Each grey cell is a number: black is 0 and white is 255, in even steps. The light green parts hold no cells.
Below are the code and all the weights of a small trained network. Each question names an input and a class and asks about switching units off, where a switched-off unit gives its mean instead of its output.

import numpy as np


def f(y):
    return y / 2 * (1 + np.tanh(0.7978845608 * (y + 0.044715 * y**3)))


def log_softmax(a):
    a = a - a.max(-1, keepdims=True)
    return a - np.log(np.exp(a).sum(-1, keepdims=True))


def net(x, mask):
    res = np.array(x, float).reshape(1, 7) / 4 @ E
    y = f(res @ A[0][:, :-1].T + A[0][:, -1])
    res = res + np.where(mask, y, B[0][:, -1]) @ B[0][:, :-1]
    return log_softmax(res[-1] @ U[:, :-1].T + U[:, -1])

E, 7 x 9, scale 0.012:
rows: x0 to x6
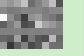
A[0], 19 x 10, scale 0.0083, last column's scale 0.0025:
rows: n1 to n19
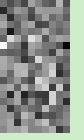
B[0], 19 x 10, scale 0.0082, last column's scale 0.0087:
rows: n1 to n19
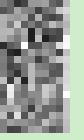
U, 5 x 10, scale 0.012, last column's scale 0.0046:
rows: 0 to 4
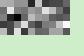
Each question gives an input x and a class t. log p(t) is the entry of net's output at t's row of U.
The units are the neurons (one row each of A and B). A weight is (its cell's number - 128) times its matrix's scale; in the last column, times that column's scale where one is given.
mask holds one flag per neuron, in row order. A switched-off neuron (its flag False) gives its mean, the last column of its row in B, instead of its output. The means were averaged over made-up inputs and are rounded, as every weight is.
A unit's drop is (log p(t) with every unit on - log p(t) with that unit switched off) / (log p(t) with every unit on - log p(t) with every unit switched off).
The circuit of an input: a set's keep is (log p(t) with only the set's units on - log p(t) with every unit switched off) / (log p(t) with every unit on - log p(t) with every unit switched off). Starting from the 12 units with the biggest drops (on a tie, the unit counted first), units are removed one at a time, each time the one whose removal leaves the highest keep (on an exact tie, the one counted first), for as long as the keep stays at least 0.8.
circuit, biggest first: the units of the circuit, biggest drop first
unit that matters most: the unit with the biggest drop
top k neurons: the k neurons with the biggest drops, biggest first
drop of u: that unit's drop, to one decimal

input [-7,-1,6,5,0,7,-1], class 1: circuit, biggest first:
(n14)
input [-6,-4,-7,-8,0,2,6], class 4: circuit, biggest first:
(n17, n7)
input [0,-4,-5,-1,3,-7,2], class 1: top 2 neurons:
(n13, n7)
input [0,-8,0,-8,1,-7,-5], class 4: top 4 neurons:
(n17, n14, n4, n15)
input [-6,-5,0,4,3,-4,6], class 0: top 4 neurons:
(n5, n3, n16, n11)
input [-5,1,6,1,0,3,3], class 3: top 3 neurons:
(n7, n9, n11)
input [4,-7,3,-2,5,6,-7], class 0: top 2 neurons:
(n6, n13)
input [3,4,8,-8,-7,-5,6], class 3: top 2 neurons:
(n7, n12)
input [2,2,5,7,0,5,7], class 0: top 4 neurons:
(n5, n3, n16, n17)
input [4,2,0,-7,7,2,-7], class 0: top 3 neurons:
(n6, n12, n9)
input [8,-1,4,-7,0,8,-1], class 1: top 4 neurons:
(n14, n15, n4, n8)
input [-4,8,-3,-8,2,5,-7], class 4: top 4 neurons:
(n17, n4, n5, n3)
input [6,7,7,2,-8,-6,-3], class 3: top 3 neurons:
(n7, n9, n14)
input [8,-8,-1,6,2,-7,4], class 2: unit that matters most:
n11
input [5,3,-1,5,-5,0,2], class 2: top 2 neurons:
(n11, n17)
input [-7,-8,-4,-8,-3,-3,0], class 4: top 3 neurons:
(n17, n4, n11)
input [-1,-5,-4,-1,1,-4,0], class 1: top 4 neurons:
(n7, n13, n9, n6)
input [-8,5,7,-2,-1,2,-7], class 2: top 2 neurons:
(n8, n1)
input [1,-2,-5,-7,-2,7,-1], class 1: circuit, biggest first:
(n14, n7)
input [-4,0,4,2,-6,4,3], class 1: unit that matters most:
n14
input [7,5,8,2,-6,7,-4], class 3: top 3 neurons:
(n7, n9, n13)
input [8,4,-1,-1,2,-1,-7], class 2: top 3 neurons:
(n10, n19, n11)
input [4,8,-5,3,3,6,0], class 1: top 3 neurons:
(n14, n7, n15)
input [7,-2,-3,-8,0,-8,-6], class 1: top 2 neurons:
(n13, n12)
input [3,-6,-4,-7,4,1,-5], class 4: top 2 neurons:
(n17, n7)
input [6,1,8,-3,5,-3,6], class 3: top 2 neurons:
(n7, n6)
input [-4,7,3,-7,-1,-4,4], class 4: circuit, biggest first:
(n17)
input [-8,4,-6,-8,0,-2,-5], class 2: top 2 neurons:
(n8, n1)
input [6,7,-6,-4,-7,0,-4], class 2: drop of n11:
0.2
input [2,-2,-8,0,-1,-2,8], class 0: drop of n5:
0.3
